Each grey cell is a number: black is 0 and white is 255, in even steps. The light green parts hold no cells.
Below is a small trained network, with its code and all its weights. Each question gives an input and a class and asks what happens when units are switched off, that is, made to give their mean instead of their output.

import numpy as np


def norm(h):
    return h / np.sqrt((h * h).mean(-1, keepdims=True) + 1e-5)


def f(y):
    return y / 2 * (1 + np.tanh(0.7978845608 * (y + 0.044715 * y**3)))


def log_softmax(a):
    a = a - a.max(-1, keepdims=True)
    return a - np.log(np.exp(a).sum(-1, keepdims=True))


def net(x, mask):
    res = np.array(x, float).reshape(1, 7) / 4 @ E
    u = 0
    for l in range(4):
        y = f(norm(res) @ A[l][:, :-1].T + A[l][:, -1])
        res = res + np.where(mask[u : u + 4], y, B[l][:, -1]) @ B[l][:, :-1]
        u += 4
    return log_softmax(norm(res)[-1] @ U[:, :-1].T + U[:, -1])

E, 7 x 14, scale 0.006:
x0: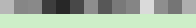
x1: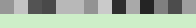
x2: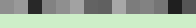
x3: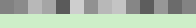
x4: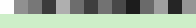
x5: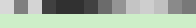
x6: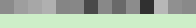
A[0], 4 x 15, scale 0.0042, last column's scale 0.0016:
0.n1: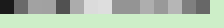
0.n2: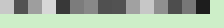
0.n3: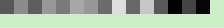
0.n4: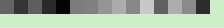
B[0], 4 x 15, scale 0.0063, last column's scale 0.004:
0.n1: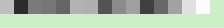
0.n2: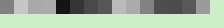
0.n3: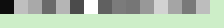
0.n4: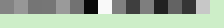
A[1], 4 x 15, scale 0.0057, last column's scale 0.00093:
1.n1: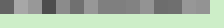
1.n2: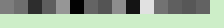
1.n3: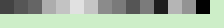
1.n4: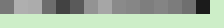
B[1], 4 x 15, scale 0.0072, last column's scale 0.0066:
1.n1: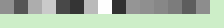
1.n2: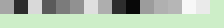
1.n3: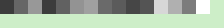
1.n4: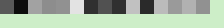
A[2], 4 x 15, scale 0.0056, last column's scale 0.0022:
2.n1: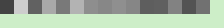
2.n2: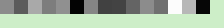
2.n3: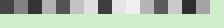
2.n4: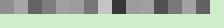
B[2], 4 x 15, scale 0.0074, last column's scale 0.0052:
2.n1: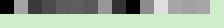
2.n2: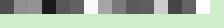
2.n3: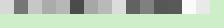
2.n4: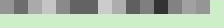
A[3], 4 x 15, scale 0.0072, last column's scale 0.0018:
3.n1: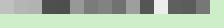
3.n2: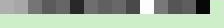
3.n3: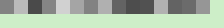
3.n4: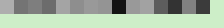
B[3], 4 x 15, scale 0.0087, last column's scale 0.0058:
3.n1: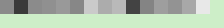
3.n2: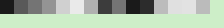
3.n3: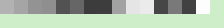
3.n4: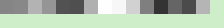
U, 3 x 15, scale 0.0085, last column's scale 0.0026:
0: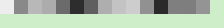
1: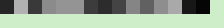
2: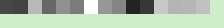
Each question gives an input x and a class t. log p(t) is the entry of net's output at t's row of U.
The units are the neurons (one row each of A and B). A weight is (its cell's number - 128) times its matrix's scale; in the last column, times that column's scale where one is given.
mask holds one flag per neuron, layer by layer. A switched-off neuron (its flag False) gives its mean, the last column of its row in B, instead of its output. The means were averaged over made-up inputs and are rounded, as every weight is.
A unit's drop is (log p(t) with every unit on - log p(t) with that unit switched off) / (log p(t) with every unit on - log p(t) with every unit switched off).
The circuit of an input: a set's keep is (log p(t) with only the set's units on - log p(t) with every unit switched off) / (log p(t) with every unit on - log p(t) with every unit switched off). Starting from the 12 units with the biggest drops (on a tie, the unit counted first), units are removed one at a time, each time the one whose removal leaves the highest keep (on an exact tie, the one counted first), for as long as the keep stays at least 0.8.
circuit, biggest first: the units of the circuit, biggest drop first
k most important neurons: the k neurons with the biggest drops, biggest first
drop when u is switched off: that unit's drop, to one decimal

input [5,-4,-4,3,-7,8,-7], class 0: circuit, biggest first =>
1.n3
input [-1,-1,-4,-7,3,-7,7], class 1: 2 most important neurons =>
1.n2; 3.n3
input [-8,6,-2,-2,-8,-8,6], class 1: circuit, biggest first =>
3.n3; 1.n2
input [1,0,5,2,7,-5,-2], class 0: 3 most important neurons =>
3.n3; 2.n2; 3.n4
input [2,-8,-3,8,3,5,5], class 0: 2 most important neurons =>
1.n2; 1.n4
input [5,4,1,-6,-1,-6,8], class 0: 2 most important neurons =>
3.n3; 3.n2
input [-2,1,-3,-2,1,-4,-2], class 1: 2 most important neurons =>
1.n2; 2.n3
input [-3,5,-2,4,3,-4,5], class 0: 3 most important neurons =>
3.n3; 3.n2; 0.n3
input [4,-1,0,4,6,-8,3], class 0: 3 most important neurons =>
3.n3; 3.n2; 0.n1
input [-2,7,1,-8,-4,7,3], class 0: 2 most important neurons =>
1.n3; 1.n2
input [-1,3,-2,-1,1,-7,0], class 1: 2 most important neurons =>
1.n2; 3.n3
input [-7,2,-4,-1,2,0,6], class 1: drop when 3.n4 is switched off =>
0.2
